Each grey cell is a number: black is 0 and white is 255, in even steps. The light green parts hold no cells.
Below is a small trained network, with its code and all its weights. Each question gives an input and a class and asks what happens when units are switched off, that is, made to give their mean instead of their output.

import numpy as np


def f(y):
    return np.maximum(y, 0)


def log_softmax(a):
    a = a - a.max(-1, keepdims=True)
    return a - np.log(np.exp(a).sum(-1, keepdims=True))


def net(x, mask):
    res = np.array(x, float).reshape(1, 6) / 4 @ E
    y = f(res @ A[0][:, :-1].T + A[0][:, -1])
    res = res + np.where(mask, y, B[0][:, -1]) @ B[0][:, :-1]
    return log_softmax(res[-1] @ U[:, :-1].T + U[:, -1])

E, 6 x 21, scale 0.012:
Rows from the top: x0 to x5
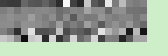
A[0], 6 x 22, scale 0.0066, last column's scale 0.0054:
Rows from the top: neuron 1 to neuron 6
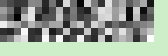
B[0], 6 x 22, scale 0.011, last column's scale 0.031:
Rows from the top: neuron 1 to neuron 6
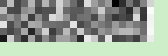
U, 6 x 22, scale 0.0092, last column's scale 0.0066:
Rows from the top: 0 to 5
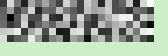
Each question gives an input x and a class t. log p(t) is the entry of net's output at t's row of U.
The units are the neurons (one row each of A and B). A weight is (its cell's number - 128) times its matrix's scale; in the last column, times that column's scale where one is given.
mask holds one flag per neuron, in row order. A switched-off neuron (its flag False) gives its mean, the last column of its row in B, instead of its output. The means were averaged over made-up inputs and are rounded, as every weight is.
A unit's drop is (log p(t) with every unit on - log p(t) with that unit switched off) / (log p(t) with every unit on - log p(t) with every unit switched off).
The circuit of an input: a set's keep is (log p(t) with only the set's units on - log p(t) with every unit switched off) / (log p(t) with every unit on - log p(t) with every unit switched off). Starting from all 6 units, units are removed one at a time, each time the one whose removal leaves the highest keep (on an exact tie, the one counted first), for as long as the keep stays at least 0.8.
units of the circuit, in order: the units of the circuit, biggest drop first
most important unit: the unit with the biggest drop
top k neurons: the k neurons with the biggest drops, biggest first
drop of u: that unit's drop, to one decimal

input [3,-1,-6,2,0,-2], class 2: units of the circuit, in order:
[neuron 2; neuron 5]
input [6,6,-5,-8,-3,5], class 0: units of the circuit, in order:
[neuron 2]
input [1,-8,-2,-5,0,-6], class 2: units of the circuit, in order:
[neuron 5; neuron 2]
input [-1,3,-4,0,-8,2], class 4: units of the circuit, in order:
[neuron 6; neuron 2]
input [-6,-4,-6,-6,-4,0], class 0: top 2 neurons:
[neuron 2; neuron 6]
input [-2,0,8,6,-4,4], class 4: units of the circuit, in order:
[neuron 2; neuron 6]
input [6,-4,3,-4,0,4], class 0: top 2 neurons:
[neuron 2; neuron 3]
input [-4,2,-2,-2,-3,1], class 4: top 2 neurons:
[neuron 2; neuron 1]
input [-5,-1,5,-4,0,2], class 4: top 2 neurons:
[neuron 2; neuron 3]
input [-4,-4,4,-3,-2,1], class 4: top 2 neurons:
[neuron 2; neuron 1]
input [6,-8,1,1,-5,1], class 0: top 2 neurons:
[neuron 1; neuron 2]
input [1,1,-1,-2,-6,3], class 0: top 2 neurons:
[neuron 2; neuron 5]
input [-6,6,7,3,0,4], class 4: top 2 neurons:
[neuron 2; neuron 3]
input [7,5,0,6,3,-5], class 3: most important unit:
neuron 5
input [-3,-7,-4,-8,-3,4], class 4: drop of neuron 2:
0.3
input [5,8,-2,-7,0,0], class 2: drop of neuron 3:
0.2
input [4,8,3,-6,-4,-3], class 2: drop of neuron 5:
0.4
